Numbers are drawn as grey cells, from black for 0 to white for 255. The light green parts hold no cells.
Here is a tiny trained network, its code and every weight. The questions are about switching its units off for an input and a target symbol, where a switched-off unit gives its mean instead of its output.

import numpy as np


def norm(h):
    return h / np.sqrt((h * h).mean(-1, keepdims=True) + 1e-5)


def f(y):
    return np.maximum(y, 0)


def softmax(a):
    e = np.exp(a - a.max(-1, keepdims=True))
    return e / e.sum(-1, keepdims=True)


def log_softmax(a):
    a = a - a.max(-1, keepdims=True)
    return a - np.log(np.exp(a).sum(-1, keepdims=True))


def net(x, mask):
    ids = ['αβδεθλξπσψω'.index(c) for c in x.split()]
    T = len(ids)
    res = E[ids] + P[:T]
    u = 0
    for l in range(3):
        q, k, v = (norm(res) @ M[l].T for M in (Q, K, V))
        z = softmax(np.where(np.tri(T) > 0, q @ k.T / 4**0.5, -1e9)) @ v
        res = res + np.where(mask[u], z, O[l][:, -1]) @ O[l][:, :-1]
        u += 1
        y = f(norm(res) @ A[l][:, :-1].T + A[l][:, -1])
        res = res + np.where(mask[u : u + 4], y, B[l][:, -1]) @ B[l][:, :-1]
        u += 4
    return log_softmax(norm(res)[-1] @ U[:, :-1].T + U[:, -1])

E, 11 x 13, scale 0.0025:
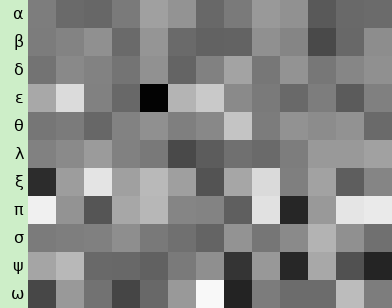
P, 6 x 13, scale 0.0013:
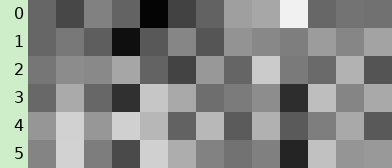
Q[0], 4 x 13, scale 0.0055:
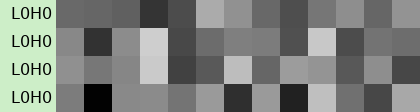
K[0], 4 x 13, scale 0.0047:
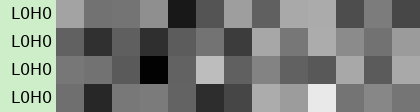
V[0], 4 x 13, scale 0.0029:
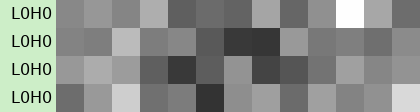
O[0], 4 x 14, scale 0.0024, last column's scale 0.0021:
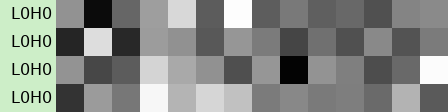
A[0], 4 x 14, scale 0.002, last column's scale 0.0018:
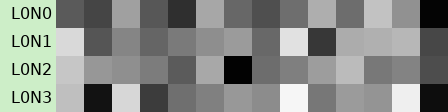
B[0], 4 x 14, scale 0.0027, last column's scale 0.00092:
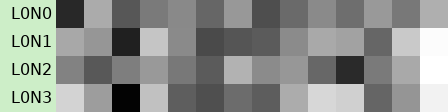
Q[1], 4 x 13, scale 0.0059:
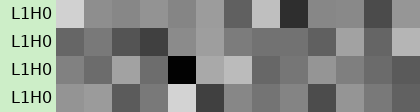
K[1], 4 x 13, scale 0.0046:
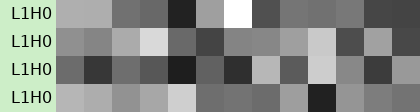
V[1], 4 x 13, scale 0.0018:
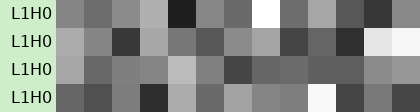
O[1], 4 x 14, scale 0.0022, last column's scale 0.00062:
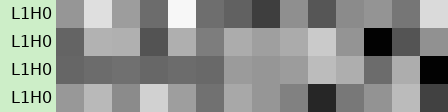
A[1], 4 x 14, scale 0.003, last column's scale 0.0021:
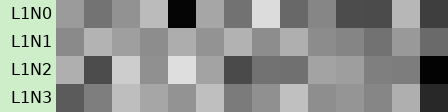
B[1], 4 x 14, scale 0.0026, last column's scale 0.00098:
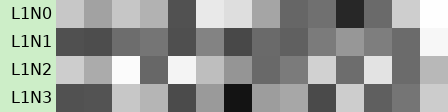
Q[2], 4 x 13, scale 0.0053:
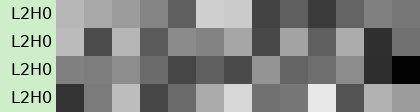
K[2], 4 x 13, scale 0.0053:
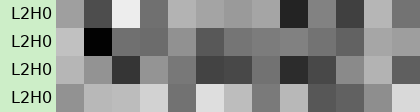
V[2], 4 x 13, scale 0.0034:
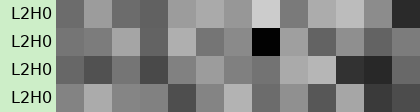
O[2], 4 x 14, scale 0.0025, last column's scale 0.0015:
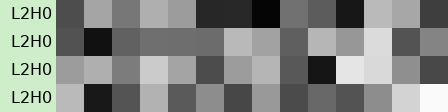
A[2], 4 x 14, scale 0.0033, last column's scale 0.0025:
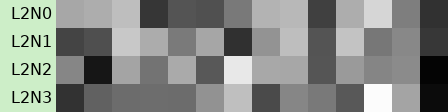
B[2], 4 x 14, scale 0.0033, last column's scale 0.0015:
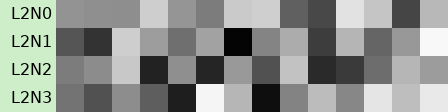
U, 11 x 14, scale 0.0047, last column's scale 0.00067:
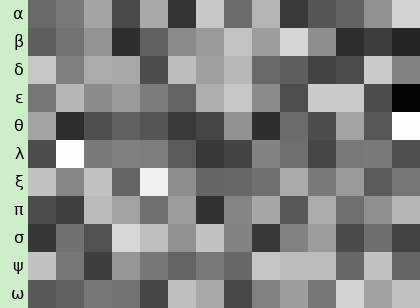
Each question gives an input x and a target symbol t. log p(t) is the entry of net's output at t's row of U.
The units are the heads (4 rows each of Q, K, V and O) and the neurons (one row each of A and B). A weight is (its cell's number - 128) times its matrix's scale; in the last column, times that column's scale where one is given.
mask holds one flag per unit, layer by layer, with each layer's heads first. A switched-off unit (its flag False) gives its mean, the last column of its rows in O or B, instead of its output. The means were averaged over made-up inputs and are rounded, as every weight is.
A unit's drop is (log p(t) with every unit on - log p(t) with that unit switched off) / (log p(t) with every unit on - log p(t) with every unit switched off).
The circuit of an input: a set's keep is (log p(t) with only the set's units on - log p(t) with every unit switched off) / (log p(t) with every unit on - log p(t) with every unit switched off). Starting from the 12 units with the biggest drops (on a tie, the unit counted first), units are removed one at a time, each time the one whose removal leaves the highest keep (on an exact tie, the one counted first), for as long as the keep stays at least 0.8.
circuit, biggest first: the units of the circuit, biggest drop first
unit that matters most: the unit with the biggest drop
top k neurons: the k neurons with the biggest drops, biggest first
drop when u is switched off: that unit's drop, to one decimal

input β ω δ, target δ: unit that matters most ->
L1N0
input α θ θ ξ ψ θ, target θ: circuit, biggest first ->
[L0H0, L1H0]
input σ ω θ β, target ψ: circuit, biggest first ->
[L0H0, L0N3]
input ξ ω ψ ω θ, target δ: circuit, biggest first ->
[L1H0, L1N0, L0H0]
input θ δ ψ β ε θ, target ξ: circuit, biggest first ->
[L0H0, L1N2, L1H0]
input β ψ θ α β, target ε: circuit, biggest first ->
[L0H0, L2N0]
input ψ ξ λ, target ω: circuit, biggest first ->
[L0H0, L2N3]
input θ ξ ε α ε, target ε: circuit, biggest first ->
[L2H0, L0H0, L2N0]
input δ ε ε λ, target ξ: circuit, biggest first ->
[L1N2, L0H0, L1H0]
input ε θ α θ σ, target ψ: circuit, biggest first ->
[L0H0, L0N3]
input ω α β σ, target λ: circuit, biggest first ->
[L0H0, L2H0]
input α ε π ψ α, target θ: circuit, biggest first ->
[L0H0, L2H0]
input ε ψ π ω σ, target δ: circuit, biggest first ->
[L1H0, L1N0, L0H0, L0N2]
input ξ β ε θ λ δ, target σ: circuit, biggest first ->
[L0H0]
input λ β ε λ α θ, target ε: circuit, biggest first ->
[L2N0, L0H0]
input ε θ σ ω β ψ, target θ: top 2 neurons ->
[L1N2, L1N0]
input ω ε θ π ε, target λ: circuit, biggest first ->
[L2H0, L1H0, L0H0]
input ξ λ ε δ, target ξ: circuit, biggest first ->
[L1N2, L1H0]
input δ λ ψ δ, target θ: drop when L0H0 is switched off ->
0.4
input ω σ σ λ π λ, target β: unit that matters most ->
L1H0
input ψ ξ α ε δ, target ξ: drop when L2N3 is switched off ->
0.0
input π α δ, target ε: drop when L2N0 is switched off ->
0.3
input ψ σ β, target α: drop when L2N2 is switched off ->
0.4
